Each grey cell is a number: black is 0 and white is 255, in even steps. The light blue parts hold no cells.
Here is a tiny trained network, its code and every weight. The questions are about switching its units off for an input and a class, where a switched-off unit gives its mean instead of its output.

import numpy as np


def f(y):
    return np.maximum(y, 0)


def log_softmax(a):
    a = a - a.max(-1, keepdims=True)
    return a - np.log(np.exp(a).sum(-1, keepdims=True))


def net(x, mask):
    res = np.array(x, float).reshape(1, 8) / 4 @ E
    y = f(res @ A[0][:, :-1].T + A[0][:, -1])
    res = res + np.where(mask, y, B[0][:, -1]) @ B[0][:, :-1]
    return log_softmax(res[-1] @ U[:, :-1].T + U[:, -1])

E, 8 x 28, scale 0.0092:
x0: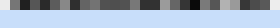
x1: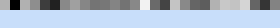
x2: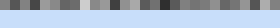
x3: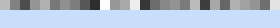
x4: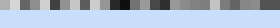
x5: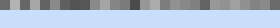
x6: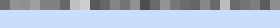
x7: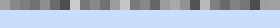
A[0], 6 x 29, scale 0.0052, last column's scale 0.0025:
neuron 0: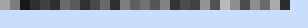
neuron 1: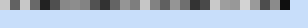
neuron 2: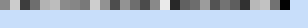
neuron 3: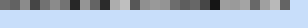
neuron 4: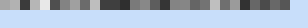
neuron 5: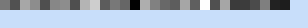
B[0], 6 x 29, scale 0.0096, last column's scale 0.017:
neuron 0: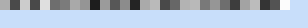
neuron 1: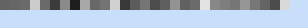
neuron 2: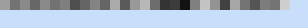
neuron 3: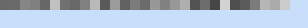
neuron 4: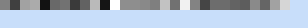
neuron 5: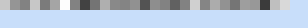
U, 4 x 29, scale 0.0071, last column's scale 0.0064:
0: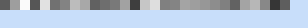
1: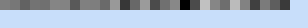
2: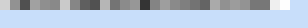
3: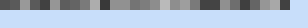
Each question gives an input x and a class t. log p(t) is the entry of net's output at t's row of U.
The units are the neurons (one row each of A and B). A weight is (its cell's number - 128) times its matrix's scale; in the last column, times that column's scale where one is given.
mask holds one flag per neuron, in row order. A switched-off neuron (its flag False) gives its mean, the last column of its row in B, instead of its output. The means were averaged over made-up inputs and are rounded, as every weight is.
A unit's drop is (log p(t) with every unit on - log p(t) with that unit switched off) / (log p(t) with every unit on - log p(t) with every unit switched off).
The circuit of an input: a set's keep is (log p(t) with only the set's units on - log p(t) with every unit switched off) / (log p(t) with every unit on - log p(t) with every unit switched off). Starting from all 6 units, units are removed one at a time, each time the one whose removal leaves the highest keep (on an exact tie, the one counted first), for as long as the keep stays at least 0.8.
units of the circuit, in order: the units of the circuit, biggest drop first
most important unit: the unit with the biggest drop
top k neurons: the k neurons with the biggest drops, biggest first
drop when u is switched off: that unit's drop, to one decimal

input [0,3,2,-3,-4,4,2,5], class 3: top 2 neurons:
[neuron 0; neuron 2]
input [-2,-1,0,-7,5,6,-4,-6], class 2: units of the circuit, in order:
[neuron 5]
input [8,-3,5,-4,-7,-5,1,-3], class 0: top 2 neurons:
[neuron 0; neuron 4]
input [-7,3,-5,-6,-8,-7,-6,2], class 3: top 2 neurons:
[neuron 0; neuron 3]
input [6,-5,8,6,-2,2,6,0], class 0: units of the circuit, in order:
[neuron 0; neuron 5]
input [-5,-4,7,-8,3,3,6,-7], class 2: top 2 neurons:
[neuron 5; neuron 0]
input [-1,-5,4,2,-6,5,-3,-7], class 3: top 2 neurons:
[neuron 1; neuron 0]
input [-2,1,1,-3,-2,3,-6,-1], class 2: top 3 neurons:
[neuron 0; neuron 4; neuron 5]
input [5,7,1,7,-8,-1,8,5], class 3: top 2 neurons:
[neuron 3; neuron 5]
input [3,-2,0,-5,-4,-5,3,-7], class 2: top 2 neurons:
[neuron 5; neuron 4]
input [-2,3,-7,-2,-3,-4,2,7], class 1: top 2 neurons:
[neuron 0; neuron 4]
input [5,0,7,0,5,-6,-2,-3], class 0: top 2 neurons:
[neuron 0; neuron 3]
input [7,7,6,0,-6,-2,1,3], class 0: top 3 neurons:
[neuron 0; neuron 2; neuron 4]
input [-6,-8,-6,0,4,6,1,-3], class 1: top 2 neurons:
[neuron 0; neuron 2]
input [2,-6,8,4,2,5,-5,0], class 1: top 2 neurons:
[neuron 2; neuron 5]
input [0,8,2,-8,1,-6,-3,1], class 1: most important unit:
neuron 1
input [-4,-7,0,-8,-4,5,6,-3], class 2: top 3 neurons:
[neuron 5; neuron 1; neuron 0]
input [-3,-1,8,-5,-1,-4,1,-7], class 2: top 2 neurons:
[neuron 0; neuron 5]
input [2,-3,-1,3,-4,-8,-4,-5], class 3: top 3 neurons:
[neuron 5; neuron 1; neuron 3]
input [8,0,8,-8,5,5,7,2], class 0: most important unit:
neuron 0
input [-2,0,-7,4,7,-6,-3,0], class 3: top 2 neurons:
[neuron 4; neuron 0]
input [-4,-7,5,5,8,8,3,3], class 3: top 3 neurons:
[neuron 4; neuron 0; neuron 1]
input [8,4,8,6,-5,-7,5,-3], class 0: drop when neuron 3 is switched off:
0.0
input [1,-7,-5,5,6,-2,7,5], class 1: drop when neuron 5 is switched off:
0.1
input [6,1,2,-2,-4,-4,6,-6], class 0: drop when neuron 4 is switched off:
0.1
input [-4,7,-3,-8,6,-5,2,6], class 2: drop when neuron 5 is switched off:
0.8
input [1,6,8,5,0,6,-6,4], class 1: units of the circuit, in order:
[neuron 1]
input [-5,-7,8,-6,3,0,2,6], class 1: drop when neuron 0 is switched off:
0.6
